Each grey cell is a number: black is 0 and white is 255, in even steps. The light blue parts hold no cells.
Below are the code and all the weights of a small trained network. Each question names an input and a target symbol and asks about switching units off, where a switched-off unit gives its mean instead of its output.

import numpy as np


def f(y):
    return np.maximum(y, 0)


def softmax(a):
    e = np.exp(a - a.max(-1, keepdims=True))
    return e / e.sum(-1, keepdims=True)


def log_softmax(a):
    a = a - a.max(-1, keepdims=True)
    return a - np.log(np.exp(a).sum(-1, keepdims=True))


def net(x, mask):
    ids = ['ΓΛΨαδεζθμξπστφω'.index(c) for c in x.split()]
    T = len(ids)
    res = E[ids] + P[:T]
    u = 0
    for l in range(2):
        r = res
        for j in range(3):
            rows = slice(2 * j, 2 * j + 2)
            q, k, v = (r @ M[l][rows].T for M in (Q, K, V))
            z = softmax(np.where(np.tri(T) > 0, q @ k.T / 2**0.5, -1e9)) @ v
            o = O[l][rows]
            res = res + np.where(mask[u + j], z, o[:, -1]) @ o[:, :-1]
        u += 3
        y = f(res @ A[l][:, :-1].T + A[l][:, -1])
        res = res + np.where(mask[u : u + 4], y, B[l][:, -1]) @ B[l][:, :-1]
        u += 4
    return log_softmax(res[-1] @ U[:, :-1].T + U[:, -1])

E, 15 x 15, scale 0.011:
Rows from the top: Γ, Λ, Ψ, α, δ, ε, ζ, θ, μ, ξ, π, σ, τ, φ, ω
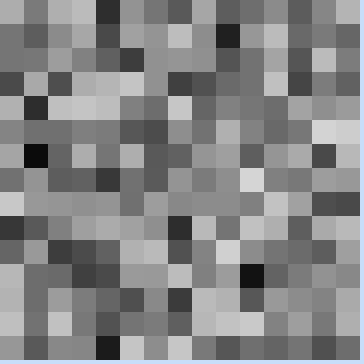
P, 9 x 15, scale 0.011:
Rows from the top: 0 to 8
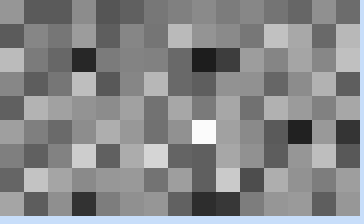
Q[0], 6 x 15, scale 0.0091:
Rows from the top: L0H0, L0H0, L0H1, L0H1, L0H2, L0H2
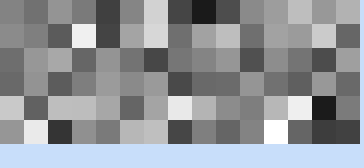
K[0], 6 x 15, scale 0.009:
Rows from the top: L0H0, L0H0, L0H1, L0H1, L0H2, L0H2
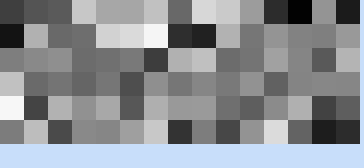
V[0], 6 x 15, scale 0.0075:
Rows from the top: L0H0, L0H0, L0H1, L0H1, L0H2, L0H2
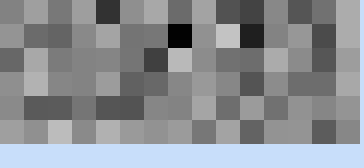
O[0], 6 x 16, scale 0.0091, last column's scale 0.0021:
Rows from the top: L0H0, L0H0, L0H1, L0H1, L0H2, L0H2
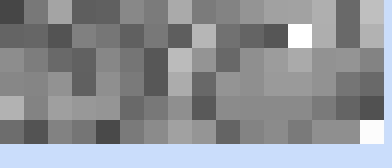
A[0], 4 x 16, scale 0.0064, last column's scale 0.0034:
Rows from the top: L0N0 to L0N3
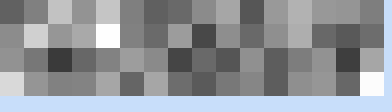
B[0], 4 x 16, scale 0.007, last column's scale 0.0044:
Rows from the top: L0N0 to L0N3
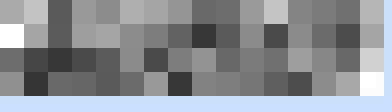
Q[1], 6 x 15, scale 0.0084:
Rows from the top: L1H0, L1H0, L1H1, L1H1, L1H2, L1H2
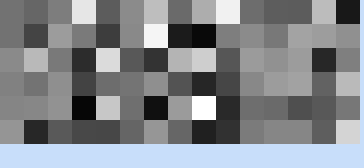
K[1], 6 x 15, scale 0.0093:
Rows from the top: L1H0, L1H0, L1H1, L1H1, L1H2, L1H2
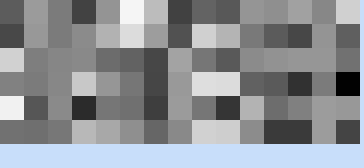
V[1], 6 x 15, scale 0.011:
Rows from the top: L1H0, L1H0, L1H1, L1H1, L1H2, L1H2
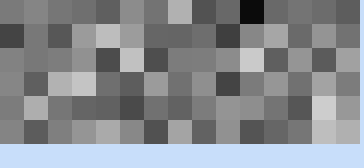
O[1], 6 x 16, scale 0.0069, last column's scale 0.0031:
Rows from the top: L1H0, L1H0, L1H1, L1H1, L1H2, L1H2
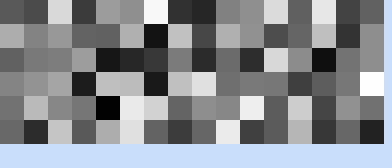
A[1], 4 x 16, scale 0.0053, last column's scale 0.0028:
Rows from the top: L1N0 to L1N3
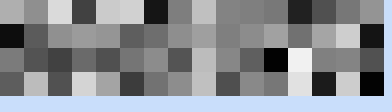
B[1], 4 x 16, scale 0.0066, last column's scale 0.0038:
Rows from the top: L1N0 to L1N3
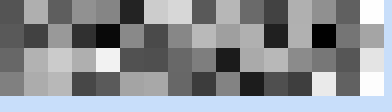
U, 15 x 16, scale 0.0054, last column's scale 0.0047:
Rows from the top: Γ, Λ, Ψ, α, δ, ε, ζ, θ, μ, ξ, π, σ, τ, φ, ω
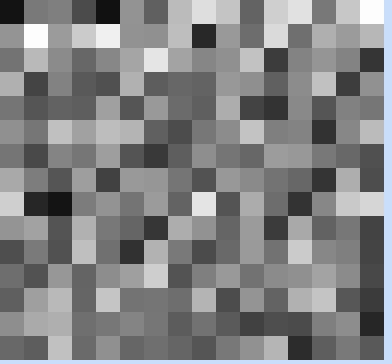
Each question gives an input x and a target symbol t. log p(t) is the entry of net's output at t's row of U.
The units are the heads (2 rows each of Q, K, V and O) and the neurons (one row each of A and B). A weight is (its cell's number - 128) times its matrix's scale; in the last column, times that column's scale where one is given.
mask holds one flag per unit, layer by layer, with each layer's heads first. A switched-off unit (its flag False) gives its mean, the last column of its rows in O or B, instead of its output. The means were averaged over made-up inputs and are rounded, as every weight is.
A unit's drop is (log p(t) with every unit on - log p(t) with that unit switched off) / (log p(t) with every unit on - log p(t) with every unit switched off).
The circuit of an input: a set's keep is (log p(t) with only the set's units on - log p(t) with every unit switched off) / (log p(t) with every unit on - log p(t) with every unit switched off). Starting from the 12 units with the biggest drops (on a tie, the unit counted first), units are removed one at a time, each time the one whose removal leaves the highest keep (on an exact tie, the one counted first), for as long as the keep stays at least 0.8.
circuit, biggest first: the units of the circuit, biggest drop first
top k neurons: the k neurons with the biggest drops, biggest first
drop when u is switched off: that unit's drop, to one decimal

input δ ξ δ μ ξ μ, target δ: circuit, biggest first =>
[L1H2 L1N0]
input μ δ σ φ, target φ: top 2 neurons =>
[L1N3 L1N2]
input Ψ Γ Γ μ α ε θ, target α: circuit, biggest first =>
[L1H0]
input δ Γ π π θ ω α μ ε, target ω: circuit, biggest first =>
[L0H0 L1H0 L1H1]
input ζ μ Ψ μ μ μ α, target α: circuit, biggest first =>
[L1H0 L0N2]
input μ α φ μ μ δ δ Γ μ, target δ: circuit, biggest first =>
[L1H2 L1N0 L0H0]
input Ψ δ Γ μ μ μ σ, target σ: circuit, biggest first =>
[L1H0 L0H1]
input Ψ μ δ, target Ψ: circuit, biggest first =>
[L1H1 L1N0 L1H2 L0H0]
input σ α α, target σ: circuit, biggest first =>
[L1H0 L1H2 L0N2]
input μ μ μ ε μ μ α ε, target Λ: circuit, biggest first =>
[L0N0 L0N3 L0N2]
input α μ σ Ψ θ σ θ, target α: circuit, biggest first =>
[L1H0 L0H2]
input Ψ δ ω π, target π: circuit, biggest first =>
[L1H1 L1N2 L0H0]
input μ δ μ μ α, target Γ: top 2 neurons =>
[L1N1 L0N3]
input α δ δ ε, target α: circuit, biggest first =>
[L1H0]
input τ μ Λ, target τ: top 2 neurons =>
[L1N2 L1N3]
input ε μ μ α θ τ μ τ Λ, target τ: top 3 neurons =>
[L1N2 L1N3 L0N2]
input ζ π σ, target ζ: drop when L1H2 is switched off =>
0.2
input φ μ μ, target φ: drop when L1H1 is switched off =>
0.1
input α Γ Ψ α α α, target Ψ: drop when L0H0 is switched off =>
0.2
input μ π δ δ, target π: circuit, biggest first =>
[L1H1]
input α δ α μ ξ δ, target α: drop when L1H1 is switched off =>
0.3
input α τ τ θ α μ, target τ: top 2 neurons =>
[L1N2 L1N3]
